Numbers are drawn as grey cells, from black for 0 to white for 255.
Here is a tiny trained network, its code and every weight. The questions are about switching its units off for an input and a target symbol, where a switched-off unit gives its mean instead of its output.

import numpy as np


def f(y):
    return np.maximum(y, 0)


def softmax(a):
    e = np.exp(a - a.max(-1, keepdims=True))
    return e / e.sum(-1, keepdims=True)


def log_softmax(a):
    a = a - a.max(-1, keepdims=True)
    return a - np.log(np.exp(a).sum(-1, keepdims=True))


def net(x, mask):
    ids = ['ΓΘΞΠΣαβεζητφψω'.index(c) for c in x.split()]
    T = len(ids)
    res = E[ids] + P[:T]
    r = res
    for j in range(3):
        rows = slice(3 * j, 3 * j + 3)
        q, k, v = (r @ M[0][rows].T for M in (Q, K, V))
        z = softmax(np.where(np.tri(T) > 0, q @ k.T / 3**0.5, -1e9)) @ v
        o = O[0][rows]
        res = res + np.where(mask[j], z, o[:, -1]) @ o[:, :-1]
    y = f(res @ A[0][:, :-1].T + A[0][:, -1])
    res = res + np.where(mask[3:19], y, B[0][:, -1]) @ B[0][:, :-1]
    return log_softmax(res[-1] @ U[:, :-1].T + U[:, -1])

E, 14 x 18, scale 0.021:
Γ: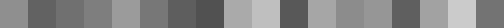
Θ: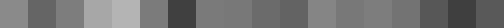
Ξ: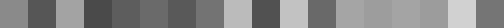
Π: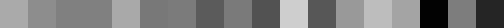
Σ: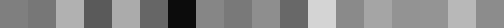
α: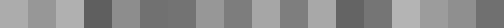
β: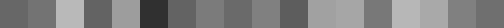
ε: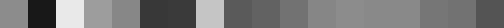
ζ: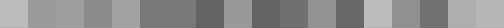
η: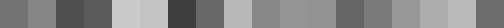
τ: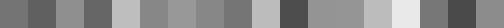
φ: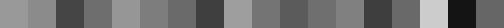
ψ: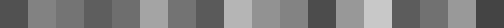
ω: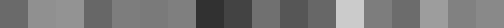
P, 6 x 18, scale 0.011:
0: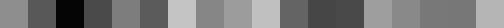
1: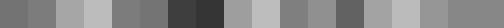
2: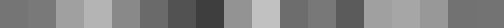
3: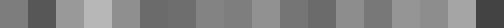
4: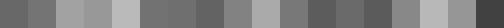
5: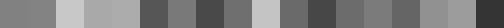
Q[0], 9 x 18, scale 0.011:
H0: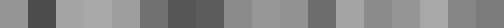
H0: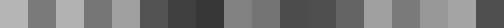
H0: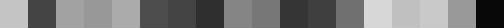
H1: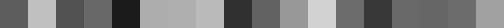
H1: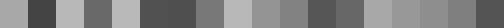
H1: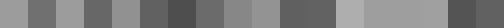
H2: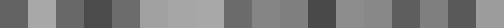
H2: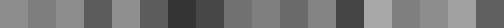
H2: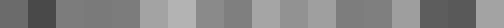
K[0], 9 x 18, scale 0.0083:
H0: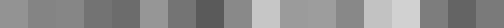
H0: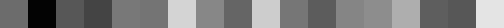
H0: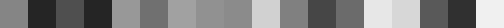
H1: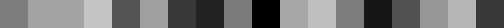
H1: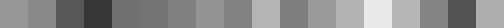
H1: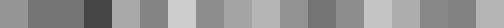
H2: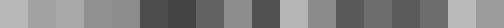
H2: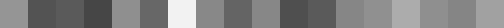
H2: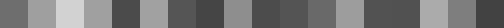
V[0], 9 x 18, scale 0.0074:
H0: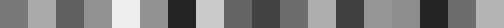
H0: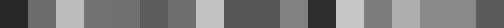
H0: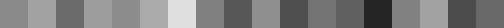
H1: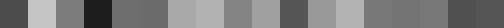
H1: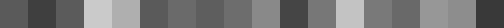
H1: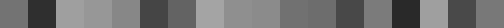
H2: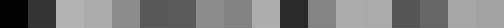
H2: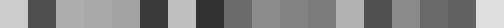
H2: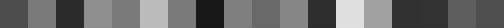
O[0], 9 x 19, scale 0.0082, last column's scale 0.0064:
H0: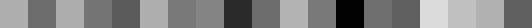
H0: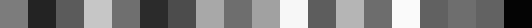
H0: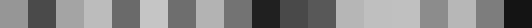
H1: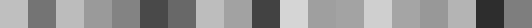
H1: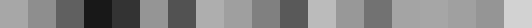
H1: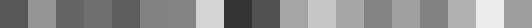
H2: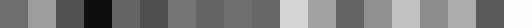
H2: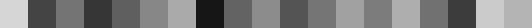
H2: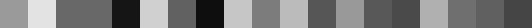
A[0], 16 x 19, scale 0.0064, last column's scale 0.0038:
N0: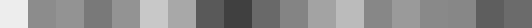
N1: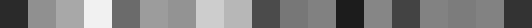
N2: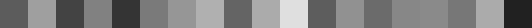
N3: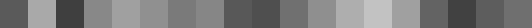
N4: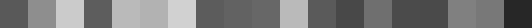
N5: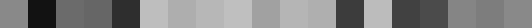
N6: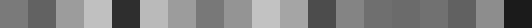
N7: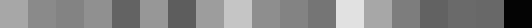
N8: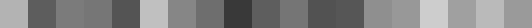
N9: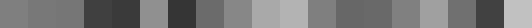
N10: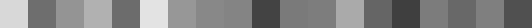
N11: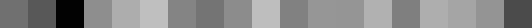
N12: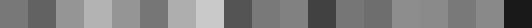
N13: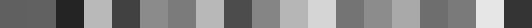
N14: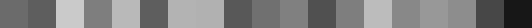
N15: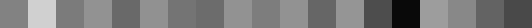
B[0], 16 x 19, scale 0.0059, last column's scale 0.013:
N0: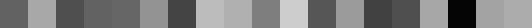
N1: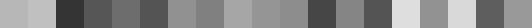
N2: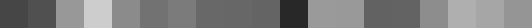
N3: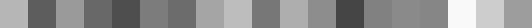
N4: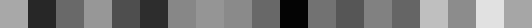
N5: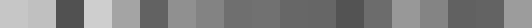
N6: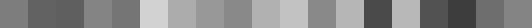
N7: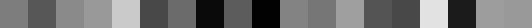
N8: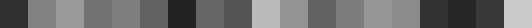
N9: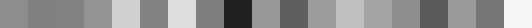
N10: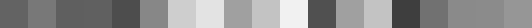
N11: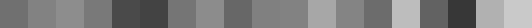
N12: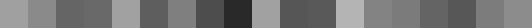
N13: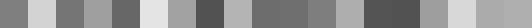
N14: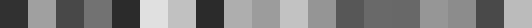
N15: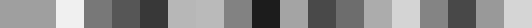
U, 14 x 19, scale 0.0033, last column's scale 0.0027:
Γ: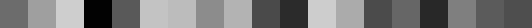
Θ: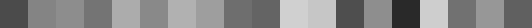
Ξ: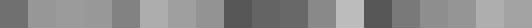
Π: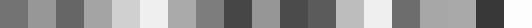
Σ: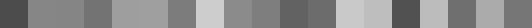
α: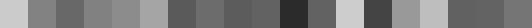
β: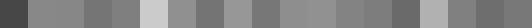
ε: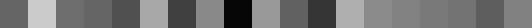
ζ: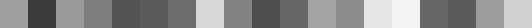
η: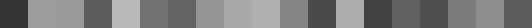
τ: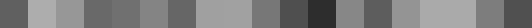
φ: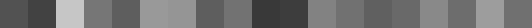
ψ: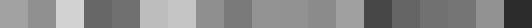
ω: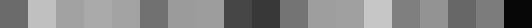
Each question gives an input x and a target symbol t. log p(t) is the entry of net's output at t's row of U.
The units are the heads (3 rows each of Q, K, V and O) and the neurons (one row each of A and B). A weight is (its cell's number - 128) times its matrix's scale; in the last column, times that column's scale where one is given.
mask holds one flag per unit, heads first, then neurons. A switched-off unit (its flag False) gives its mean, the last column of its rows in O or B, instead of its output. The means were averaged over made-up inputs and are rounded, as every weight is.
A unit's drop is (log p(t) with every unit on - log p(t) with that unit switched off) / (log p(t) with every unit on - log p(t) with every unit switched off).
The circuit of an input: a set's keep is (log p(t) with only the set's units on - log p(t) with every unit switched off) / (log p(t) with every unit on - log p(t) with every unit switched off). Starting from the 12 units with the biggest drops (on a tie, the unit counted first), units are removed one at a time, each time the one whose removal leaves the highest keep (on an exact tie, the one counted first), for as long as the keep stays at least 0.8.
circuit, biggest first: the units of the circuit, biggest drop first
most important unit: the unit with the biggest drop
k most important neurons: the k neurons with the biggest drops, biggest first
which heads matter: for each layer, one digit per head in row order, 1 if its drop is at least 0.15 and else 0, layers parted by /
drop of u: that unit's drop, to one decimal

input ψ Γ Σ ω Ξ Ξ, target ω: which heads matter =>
001
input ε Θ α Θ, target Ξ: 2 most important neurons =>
(N13 N2)
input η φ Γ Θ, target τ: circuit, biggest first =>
(H2 N1 H0 N9)
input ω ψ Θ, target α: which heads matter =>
101
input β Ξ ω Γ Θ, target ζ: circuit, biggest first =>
(H0 H2)
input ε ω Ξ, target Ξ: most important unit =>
N13
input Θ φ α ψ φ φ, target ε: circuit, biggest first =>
(H0 N8 H1)
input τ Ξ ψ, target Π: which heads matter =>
010
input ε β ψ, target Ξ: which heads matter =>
110
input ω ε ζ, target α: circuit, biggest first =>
(H2 H0 N7)
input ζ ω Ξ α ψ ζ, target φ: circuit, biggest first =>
(N4 H1 H0)
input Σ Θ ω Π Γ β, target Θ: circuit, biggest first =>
(H0 H2)
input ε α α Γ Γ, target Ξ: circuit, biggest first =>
(N13 H1 H0 N2)
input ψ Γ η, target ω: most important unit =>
H2
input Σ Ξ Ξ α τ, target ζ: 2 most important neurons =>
(N3 N9)
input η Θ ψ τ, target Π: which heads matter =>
101
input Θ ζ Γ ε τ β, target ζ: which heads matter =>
111
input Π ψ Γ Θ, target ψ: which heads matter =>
001
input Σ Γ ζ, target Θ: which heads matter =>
101
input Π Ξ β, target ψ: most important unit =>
H2
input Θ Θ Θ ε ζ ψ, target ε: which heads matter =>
110
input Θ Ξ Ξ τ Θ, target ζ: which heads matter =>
111
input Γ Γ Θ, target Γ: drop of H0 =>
0.6
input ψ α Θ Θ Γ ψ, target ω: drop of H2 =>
0.8
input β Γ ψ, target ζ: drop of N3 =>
0.1
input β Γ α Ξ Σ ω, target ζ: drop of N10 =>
0.0
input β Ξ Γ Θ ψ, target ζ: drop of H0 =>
0.4
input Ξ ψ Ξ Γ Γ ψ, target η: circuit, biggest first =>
(H0)
